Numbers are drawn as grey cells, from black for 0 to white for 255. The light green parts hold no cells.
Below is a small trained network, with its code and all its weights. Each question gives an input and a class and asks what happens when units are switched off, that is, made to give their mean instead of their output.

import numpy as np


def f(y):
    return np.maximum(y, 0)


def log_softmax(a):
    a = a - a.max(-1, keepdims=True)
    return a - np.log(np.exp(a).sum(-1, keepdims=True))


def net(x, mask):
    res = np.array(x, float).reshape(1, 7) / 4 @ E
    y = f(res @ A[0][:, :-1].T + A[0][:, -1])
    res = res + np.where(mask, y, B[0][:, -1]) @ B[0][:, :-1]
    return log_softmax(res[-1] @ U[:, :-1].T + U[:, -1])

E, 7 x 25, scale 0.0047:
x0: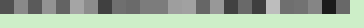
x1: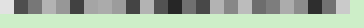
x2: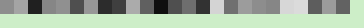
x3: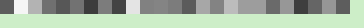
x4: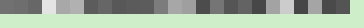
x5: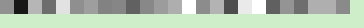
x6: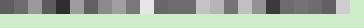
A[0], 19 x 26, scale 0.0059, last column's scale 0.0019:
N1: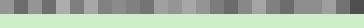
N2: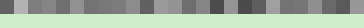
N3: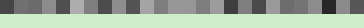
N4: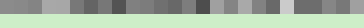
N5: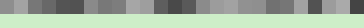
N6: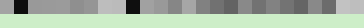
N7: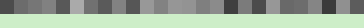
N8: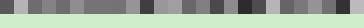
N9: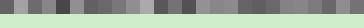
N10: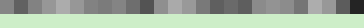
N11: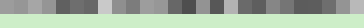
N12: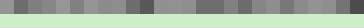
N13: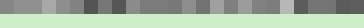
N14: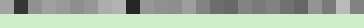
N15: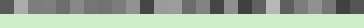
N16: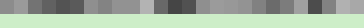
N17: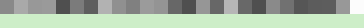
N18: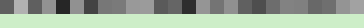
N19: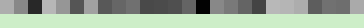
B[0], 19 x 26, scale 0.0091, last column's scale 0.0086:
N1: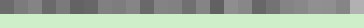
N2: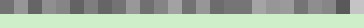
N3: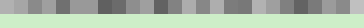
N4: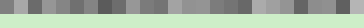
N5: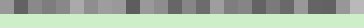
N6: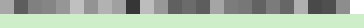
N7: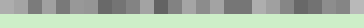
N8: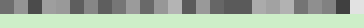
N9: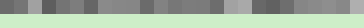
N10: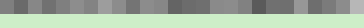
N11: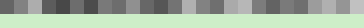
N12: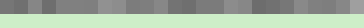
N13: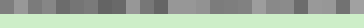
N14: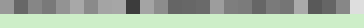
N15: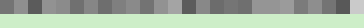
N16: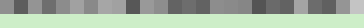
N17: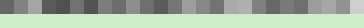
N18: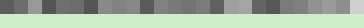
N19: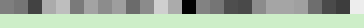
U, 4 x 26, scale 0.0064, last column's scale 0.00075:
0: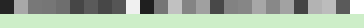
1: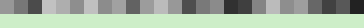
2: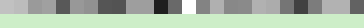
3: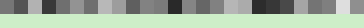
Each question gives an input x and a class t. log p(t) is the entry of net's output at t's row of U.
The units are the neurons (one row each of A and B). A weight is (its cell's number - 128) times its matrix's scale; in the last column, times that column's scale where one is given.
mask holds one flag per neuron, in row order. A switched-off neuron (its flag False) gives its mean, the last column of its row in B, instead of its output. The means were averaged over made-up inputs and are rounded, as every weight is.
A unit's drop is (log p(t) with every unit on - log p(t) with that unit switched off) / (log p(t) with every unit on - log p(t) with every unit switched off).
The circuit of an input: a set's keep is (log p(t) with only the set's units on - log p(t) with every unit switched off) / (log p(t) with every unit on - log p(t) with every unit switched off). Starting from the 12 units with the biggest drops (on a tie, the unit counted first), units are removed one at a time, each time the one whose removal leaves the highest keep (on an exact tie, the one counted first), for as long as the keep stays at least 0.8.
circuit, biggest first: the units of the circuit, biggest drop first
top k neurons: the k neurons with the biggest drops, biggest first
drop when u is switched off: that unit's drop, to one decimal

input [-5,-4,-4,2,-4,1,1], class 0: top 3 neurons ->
N6, N14, N10
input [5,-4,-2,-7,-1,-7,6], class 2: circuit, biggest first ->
N3, N19
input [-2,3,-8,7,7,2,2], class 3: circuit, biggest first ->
N8
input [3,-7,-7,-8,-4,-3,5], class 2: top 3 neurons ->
N19, N3, N7
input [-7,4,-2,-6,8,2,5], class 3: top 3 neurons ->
N19, N8, N15
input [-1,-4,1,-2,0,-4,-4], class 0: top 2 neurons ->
N6, N14
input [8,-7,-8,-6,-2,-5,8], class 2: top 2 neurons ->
N3, N7
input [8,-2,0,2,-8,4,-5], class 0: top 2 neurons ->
N6, N19
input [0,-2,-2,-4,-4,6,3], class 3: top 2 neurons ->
N19, N8
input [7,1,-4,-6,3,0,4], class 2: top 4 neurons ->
N19, N3, N7, N8
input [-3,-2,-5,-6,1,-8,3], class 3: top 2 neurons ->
N4, N19
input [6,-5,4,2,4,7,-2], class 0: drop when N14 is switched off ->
0.2
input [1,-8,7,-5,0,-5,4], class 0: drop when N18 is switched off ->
0.3
